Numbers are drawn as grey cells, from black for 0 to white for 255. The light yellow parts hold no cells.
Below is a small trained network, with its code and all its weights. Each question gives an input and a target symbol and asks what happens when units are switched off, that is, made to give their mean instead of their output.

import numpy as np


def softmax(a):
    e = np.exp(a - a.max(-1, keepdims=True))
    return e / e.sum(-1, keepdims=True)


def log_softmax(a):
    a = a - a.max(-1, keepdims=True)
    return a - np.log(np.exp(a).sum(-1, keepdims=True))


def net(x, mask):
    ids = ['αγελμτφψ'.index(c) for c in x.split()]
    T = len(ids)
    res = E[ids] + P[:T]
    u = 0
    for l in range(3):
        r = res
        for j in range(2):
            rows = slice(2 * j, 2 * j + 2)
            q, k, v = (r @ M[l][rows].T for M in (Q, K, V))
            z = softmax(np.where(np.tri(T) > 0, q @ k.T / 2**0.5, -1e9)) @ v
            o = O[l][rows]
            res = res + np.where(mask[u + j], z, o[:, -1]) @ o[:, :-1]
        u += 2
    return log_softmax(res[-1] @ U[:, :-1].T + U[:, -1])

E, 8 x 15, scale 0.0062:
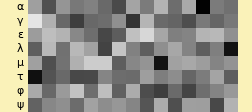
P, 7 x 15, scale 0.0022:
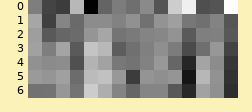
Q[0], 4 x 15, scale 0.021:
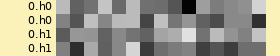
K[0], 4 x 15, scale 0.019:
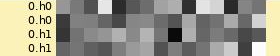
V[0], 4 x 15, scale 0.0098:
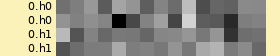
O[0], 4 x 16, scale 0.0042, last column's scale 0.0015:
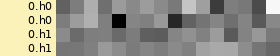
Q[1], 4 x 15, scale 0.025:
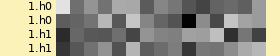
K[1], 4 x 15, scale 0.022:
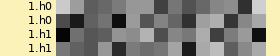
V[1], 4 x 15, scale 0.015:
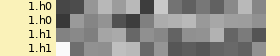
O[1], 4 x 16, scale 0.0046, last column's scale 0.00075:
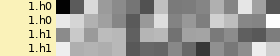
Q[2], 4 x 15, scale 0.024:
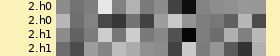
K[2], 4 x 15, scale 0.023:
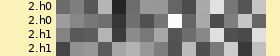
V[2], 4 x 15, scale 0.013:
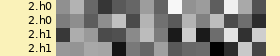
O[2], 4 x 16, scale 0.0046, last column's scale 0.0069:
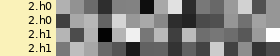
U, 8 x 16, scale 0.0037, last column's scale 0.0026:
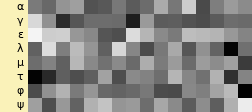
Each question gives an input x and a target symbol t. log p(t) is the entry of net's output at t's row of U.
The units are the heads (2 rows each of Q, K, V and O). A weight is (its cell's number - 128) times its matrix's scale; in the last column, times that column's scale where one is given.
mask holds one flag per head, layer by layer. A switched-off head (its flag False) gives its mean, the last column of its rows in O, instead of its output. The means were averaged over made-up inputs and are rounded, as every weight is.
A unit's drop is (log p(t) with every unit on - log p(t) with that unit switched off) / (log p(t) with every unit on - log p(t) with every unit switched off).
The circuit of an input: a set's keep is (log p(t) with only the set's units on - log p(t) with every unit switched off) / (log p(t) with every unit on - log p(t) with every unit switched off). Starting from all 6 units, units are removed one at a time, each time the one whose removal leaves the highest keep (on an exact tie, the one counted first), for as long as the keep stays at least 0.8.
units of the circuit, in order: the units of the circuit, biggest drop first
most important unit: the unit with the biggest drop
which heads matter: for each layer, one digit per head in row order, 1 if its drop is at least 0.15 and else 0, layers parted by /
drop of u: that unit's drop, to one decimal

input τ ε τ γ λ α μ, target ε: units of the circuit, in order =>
(1.h0 2.h0 1.h1)
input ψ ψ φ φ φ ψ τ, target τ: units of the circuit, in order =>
(1.h1 2.h0)
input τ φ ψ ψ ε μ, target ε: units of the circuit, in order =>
(1.h1 1.h0 2.h0)
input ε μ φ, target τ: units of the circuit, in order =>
(1.h0 1.h1)
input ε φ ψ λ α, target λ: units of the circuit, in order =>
(1.h1 2.h1 2.h0)
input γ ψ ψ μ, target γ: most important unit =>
1.h0
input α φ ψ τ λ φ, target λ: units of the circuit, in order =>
(2.h1 2.h0 0.h0)
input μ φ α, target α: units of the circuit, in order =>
(2.h0 1.h0 2.h1)
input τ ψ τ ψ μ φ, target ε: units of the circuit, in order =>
(1.h1 1.h0 2.h0)
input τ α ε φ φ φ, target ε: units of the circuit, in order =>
(1.h0 2.h0 1.h1)
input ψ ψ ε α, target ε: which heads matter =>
00 / 10 / 10
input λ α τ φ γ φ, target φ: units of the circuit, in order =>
(1.h1 2.h0 1.h0 2.h1)
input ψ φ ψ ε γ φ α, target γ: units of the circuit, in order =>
(1.h0 2.h0)
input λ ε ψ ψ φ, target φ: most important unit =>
0.h0
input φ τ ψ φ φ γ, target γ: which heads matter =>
00 / 10 / 00
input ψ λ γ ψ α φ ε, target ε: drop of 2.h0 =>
0.3
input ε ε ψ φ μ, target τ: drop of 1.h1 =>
0.2
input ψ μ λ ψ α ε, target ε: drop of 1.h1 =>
0.0
